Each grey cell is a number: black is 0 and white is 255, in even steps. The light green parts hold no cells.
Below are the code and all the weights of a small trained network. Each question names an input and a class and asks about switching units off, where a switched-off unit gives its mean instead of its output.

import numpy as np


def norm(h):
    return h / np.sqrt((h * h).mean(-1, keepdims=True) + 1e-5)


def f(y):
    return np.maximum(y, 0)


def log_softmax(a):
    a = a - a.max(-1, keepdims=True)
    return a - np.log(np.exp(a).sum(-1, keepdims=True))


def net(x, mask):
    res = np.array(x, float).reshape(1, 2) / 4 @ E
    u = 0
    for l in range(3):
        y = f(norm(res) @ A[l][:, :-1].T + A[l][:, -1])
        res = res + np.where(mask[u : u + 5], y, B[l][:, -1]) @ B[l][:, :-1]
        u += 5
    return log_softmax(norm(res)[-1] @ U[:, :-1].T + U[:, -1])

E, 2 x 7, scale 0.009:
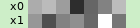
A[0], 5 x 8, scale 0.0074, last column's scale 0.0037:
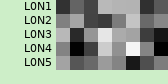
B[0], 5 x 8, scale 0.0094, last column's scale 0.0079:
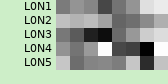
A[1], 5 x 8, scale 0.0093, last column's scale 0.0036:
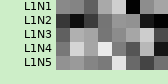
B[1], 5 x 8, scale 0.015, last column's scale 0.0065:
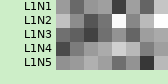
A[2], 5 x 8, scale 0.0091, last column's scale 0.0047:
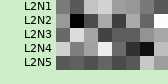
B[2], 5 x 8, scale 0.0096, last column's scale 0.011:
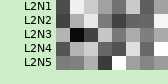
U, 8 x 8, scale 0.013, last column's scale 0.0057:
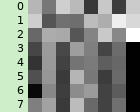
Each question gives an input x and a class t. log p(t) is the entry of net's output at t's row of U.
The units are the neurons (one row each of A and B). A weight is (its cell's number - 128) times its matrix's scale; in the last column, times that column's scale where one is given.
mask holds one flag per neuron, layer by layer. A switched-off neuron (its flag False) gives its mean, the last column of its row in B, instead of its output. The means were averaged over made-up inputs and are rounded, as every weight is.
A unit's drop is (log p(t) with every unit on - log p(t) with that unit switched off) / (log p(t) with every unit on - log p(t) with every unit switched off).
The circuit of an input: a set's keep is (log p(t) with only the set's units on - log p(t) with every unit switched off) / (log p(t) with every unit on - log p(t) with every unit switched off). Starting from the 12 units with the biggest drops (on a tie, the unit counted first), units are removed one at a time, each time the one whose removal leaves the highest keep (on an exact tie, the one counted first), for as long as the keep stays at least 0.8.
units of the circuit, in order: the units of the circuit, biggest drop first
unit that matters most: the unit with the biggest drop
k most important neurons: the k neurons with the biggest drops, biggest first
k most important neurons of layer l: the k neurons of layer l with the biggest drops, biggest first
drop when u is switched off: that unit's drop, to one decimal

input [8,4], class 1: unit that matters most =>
L0N4
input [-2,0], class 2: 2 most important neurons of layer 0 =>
(L0N1; L0N3)
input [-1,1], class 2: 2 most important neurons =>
(L0N1; L0N3)
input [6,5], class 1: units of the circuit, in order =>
(L0N4; L2N4)
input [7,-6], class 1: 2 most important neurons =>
(L0N4; L0N5)
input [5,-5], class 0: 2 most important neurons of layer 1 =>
(L1N2; L1N1)
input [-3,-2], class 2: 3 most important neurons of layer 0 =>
(L0N1; L0N4; L0N5)
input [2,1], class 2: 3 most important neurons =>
(L1N4; L0N3; L0N1)
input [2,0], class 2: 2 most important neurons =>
(L1N4; L0N3)
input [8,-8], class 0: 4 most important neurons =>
(L0N1; L0N3; L1N1; L1N2)
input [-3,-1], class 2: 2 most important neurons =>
(L0N1; L1N2)
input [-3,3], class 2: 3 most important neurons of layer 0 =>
(L0N1; L0N5; L0N3)
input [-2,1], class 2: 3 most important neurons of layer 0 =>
(L0N1; L0N3; L0N4)
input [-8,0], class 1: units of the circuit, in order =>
(L1N2)
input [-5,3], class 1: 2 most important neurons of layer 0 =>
(L0N3; L0N2)
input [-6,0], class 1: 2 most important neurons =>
(L1N2; L0N3)
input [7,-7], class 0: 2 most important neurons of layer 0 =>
(L0N1; L0N3)
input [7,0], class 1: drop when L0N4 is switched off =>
1.5
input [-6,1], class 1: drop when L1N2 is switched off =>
0.8
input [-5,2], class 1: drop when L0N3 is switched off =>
1.1
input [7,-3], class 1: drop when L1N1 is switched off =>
0.0
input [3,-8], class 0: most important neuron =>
(L1N2)
